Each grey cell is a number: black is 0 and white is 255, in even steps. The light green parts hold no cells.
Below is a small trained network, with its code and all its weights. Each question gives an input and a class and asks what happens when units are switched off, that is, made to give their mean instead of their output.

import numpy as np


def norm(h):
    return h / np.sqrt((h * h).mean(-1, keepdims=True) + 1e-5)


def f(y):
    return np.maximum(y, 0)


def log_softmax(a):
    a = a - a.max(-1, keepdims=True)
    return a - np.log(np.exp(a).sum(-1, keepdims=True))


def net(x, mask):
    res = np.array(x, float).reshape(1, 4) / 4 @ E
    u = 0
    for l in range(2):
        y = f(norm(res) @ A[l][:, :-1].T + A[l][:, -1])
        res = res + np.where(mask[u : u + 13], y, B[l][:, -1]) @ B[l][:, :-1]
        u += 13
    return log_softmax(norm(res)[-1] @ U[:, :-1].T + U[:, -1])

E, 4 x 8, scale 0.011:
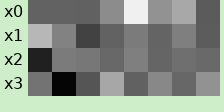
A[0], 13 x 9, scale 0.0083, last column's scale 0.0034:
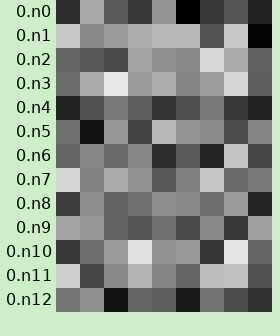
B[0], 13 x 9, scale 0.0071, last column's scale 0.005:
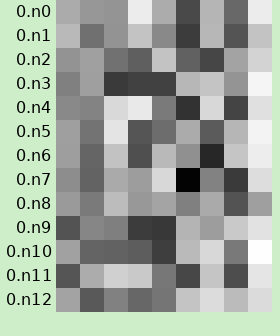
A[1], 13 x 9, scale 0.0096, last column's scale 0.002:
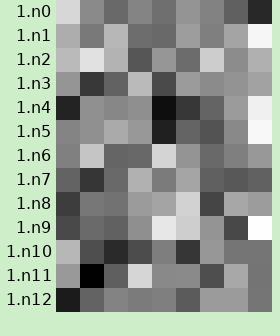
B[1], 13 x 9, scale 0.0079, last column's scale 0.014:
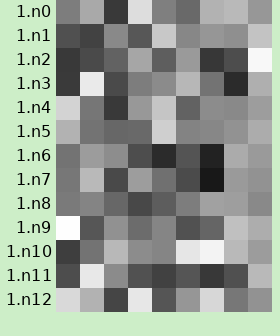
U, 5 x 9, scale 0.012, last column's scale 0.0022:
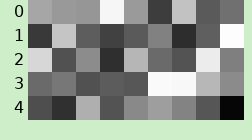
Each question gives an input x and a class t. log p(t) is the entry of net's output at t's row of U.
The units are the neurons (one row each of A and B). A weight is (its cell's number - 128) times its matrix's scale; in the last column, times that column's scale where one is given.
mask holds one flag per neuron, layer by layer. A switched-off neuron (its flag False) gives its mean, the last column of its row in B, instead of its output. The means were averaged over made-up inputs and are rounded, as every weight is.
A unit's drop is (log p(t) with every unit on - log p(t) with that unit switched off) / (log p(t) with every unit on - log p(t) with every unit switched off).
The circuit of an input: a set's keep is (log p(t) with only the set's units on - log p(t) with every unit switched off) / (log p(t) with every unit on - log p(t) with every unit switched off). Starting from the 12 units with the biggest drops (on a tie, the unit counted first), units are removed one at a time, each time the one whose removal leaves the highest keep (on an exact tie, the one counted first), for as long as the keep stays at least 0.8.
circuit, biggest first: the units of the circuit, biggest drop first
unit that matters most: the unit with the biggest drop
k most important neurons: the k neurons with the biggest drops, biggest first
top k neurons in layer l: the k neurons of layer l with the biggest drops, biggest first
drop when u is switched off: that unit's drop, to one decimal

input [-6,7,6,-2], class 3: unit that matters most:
0.n12
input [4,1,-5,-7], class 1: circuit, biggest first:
[1.n6, 1.n2]
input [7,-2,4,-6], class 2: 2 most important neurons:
[1.n9, 1.n3]
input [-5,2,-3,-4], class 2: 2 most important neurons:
[1.n3, 1.n11]
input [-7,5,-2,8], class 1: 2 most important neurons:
[1.n11, 1.n3]
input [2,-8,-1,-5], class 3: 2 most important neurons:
[0.n3, 1.n11]
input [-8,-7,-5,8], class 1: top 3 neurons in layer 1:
[1.n11, 1.n3, 1.n9]
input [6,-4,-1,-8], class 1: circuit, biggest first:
[1.n2, 1.n6]
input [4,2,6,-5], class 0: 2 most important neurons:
[0.n0, 1.n11]
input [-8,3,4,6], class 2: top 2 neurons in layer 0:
[0.n6, 0.n4]
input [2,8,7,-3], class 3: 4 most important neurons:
[0.n12, 0.n9, 0.n11, 0.n7]
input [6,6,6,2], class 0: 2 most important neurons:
[0.n4, 0.n0]
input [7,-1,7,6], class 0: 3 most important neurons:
[0.n4, 1.n12, 0.n6]
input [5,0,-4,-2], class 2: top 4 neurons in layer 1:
[1.n9, 1.n6, 1.n3, 1.n11]
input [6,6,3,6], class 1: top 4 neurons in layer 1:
[1.n11, 1.n3, 1.n7, 1.n5]
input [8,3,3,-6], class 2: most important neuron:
[1.n9]
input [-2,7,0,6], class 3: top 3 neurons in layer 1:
[1.n10, 1.n2, 1.n6]
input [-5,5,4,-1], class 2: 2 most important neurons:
[0.n6, 0.n10]
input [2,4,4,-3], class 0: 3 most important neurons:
[0.n0, 0.n3, 0.n10]
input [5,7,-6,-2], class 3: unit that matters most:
1.n10
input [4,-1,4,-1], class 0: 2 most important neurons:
[0.n0, 0.n6]
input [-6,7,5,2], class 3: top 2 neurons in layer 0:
[0.n12, 0.n5]
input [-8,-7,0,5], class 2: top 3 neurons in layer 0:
[0.n6, 0.n12, 0.n9]
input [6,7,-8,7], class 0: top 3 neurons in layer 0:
[0.n11, 0.n3, 0.n10]
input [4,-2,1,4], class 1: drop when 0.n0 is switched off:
-0.1
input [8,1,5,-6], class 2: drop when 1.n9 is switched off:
1.5
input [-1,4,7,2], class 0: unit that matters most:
0.n4
